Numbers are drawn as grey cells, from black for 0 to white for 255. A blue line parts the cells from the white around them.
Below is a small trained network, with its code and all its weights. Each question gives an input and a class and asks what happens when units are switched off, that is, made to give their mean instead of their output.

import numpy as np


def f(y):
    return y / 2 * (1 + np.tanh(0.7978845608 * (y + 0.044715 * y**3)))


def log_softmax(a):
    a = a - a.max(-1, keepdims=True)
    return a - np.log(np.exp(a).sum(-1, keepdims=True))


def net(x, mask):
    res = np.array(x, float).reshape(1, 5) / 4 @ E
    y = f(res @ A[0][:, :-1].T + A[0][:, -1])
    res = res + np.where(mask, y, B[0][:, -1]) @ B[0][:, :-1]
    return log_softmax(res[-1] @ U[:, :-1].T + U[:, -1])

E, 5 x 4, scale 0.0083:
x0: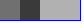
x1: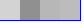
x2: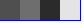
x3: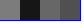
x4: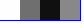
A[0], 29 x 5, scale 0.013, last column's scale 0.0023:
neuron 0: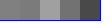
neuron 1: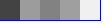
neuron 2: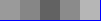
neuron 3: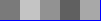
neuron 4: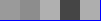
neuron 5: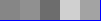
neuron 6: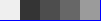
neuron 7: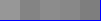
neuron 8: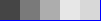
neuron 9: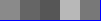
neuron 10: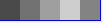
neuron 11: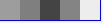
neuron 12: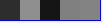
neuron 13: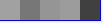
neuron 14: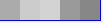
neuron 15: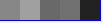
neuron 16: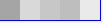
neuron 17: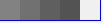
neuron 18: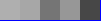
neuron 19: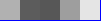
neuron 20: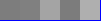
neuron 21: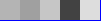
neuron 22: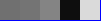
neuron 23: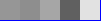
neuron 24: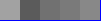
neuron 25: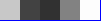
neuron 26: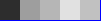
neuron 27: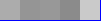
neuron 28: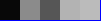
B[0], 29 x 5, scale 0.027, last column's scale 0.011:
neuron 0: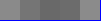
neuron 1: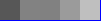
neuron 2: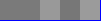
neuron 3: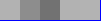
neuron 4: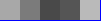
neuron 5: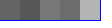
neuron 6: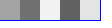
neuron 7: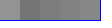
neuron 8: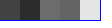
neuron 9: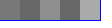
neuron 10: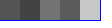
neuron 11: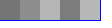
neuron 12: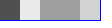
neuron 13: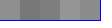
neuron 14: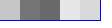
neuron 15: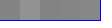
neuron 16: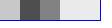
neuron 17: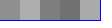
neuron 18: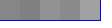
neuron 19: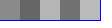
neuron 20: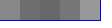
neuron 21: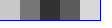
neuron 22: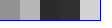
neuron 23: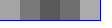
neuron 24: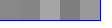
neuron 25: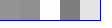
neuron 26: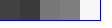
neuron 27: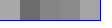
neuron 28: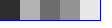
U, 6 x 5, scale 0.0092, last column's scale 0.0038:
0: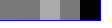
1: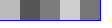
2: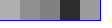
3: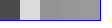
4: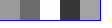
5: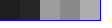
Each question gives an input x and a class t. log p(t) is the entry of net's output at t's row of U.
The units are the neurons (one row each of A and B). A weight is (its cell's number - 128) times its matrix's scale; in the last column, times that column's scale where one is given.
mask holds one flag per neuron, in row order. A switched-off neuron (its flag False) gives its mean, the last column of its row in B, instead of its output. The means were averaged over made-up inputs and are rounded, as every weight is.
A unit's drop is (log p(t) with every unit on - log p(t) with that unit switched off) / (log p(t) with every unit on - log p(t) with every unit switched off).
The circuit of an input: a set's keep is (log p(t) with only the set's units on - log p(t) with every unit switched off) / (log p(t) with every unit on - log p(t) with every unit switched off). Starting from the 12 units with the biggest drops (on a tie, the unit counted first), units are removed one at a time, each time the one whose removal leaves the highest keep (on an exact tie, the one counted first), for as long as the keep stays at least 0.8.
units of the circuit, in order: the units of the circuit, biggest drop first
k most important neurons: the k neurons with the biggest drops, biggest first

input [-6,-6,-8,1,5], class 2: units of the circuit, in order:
(neuron 22)
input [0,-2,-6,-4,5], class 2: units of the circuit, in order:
(neuron 21; neuron 4)
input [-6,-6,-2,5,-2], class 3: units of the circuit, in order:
(neuron 12; neuron 8)
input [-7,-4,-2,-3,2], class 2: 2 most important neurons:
(neuron 28; neuron 22)
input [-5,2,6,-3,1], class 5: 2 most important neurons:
(neuron 5; neuron 22)
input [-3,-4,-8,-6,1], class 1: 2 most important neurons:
(neuron 14; neuron 3)
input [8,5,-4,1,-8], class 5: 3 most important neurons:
(neuron 8; neuron 26; neuron 10)
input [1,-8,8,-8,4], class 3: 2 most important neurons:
(neuron 12; neuron 28)
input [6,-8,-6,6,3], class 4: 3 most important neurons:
(neuron 6; neuron 25; neuron 21)
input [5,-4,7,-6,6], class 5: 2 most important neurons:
(neuron 28; neuron 5)
